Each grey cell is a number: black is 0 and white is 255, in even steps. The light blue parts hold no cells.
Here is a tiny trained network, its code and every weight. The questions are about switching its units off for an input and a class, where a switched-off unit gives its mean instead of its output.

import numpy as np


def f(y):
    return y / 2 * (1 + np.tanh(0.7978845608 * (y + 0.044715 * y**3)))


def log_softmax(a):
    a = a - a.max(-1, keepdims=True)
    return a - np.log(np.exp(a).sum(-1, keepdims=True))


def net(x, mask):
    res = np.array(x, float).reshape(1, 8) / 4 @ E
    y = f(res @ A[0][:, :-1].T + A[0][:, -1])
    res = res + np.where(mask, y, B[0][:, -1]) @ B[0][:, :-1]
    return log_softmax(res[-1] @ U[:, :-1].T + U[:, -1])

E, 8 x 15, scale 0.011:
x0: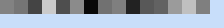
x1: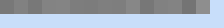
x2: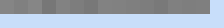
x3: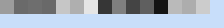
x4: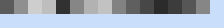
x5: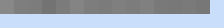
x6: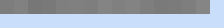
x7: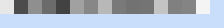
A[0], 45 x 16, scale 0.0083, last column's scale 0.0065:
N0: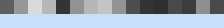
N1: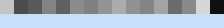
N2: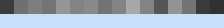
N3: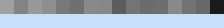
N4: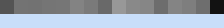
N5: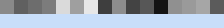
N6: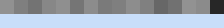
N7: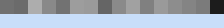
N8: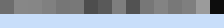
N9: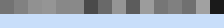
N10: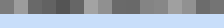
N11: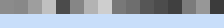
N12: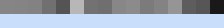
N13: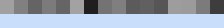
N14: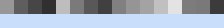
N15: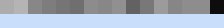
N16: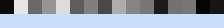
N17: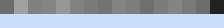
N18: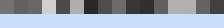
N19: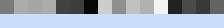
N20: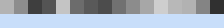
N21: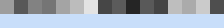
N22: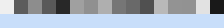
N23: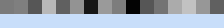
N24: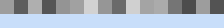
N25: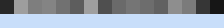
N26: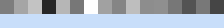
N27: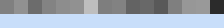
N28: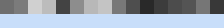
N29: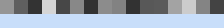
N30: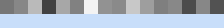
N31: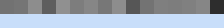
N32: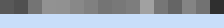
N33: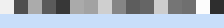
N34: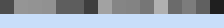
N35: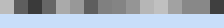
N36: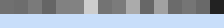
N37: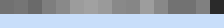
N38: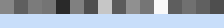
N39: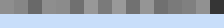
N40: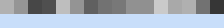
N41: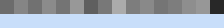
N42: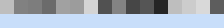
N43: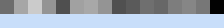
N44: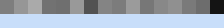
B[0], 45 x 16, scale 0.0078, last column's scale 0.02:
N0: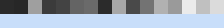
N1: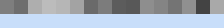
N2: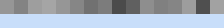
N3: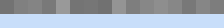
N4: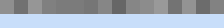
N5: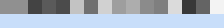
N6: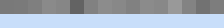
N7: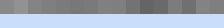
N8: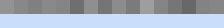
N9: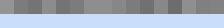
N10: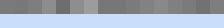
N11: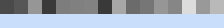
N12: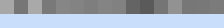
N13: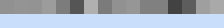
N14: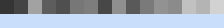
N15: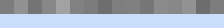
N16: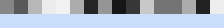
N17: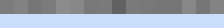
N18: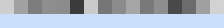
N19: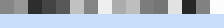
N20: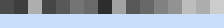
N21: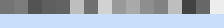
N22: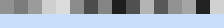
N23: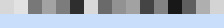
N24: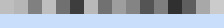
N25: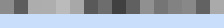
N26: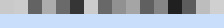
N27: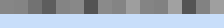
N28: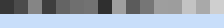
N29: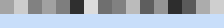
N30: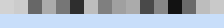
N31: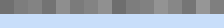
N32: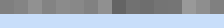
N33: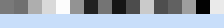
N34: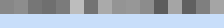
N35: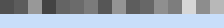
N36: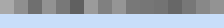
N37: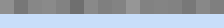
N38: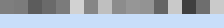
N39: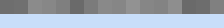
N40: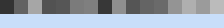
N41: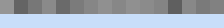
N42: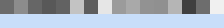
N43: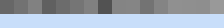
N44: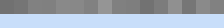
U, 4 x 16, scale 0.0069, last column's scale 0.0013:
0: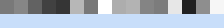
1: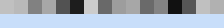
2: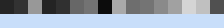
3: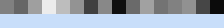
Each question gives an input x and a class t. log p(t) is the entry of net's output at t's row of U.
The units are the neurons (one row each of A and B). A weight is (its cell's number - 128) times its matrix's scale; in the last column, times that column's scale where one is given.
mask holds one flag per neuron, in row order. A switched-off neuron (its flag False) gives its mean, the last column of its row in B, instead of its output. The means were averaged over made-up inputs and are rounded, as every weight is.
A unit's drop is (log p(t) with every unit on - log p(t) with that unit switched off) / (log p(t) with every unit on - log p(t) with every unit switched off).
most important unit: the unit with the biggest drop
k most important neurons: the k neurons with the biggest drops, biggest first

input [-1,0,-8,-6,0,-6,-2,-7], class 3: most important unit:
N16
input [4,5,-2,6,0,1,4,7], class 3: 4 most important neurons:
N33, N22, N19, N1
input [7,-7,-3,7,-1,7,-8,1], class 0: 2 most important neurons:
N42, N21
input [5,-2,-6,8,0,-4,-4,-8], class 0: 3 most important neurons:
N5, N42, N21
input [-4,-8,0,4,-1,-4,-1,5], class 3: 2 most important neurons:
N33, N19
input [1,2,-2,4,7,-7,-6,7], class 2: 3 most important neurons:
N0, N28, N11
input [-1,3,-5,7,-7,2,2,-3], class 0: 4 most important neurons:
N5, N42, N21, N0
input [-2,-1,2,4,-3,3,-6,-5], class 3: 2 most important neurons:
N16, N19
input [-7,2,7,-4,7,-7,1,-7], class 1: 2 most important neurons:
N26, N30
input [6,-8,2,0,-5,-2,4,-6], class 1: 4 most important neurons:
N23, N33, N29, N18
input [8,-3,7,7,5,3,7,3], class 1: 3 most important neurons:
N23, N29, N18
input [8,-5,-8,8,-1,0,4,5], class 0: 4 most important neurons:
N42, N21, N5, N26
